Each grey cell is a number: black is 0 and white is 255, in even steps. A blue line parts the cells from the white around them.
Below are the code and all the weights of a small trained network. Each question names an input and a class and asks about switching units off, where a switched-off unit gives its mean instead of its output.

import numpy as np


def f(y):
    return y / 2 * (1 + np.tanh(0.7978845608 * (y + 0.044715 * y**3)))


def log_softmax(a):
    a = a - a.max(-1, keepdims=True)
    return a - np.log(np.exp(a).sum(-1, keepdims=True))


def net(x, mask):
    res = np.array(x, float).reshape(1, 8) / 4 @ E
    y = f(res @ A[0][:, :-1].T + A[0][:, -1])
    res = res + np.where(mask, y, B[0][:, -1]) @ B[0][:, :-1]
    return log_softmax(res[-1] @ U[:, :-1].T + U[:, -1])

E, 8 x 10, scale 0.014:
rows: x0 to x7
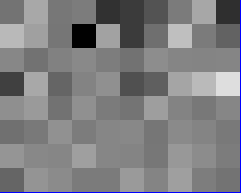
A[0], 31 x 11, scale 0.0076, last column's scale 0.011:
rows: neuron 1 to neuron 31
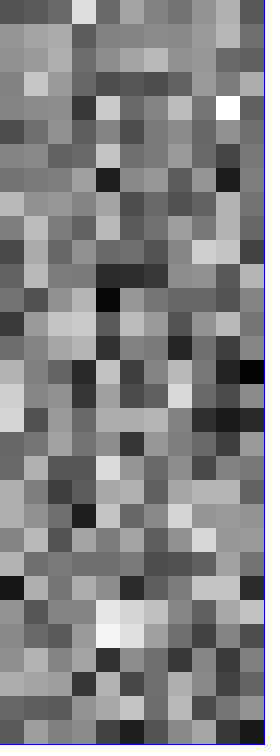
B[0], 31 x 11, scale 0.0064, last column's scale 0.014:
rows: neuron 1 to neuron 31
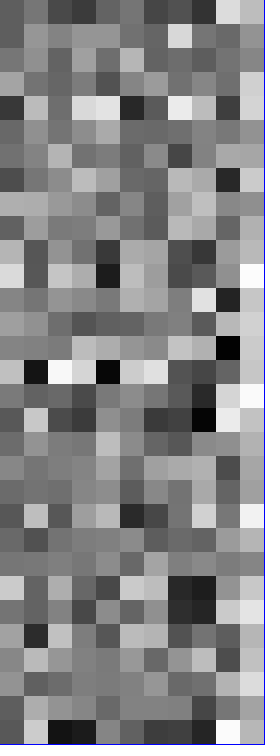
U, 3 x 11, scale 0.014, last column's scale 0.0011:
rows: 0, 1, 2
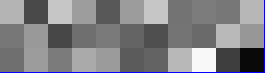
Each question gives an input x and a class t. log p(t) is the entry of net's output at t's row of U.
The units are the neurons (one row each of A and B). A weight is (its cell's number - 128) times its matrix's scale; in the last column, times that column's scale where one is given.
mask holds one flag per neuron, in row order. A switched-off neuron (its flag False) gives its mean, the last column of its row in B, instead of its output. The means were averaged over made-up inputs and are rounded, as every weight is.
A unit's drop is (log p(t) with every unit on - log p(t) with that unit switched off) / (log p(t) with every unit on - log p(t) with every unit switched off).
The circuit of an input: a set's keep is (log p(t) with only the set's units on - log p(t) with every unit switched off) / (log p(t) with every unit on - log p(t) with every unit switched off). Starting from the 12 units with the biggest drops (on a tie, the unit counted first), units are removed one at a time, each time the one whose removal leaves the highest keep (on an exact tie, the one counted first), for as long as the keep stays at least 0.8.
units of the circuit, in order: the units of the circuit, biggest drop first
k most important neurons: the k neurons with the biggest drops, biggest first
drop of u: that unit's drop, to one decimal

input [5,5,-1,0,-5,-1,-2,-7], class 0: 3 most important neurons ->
(neuron 16; neuron 12; neuron 18)
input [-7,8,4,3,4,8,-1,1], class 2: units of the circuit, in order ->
(neuron 5)
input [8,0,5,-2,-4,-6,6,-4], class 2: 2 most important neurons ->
(neuron 8; neuron 25)
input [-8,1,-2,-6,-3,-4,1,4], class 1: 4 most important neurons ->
(neuron 18; neuron 16; neuron 12; neuron 26)
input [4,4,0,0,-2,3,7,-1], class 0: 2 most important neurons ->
(neuron 16; neuron 12)
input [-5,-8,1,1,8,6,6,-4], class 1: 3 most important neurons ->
(neuron 1; neuron 16; neuron 12)
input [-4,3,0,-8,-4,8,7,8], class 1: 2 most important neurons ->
(neuron 18; neuron 12)
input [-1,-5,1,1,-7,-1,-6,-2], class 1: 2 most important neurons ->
(neuron 12; neuron 16)
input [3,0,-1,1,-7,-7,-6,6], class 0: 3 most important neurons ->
(neuron 5; neuron 22; neuron 12)
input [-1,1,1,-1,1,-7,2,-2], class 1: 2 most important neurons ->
(neuron 16; neuron 12)
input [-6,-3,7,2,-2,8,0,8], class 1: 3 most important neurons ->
(neuron 16; neuron 12; neuron 1)
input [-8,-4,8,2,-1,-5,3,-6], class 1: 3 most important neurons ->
(neuron 1; neuron 16; neuron 12)
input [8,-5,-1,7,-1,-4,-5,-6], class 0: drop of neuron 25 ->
0.2
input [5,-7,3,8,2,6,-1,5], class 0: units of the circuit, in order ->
(neuron 25)
